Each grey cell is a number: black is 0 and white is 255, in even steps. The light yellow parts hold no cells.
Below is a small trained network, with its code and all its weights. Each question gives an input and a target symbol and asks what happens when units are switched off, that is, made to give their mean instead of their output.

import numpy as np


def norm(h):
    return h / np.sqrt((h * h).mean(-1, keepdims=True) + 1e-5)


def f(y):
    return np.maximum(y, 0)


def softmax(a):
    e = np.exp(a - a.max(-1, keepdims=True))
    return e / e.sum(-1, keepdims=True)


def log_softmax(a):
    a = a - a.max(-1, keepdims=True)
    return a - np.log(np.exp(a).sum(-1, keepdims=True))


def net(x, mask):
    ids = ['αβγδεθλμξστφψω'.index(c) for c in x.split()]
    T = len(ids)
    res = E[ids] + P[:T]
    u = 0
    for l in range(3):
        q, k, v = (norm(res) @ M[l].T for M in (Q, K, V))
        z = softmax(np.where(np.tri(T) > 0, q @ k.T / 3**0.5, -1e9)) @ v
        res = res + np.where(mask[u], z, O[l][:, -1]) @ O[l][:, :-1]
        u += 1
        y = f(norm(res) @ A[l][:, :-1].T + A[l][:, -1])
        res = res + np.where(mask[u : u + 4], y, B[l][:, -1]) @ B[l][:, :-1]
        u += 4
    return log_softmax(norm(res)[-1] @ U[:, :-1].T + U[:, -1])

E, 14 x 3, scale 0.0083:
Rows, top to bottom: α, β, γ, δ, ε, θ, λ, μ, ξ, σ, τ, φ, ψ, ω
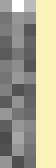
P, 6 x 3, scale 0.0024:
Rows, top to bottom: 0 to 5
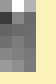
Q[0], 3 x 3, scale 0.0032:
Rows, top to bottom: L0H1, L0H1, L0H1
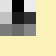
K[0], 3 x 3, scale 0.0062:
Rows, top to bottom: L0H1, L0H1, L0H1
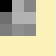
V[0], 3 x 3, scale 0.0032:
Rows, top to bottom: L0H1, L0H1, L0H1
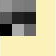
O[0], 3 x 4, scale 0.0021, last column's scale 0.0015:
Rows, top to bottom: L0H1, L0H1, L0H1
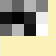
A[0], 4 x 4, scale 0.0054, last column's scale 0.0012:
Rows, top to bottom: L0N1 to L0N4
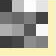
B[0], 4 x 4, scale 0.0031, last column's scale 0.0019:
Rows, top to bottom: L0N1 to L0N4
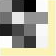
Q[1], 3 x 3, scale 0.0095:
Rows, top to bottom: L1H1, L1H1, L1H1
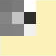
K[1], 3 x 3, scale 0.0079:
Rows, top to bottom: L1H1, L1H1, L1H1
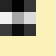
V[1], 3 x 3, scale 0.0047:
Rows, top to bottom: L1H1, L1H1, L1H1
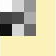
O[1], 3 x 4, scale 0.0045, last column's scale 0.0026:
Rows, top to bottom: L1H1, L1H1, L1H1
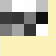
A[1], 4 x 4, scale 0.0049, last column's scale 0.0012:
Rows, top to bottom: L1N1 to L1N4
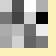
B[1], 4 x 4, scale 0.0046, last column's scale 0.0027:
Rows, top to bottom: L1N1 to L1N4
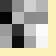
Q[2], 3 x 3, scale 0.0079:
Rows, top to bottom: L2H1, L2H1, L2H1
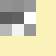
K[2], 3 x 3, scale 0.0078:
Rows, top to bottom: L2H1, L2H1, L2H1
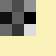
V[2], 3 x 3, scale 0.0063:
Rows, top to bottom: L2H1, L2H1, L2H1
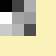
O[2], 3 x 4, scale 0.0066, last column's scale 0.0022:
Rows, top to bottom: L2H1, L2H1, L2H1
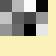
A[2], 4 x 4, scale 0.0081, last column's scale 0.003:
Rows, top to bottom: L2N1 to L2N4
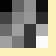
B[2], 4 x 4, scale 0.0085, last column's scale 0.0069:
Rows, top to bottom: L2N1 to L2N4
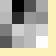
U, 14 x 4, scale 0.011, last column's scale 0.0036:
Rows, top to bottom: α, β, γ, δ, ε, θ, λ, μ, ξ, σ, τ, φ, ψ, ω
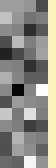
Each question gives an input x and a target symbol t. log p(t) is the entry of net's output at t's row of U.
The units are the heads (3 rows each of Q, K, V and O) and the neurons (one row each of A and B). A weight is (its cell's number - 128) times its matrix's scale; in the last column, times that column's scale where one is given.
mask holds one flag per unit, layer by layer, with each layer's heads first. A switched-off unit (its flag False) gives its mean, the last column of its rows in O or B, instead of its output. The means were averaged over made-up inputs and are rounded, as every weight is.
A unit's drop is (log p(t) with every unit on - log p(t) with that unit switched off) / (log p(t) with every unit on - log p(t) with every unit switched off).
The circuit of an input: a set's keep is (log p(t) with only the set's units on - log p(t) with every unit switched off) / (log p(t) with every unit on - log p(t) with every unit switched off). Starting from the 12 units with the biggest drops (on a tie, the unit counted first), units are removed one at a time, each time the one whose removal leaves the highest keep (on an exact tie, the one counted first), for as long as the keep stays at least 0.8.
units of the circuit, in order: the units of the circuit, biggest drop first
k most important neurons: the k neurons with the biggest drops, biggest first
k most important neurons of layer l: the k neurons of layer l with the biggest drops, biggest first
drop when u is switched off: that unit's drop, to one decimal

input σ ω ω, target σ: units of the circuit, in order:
L1H1
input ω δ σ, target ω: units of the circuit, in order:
L2H1, L1H1
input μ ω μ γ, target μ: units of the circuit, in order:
L1H1, L2H1, L2N1
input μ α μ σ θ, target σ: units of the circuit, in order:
L1H1, L1N4
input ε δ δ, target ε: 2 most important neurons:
L2N1, L1N3
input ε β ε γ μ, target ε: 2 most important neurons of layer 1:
L1N3, L1N1
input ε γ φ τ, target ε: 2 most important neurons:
L2N1, L1N3
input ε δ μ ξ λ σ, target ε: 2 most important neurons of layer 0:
L0N3, L0N4
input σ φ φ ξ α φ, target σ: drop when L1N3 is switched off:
0.2
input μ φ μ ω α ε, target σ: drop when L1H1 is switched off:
0.7
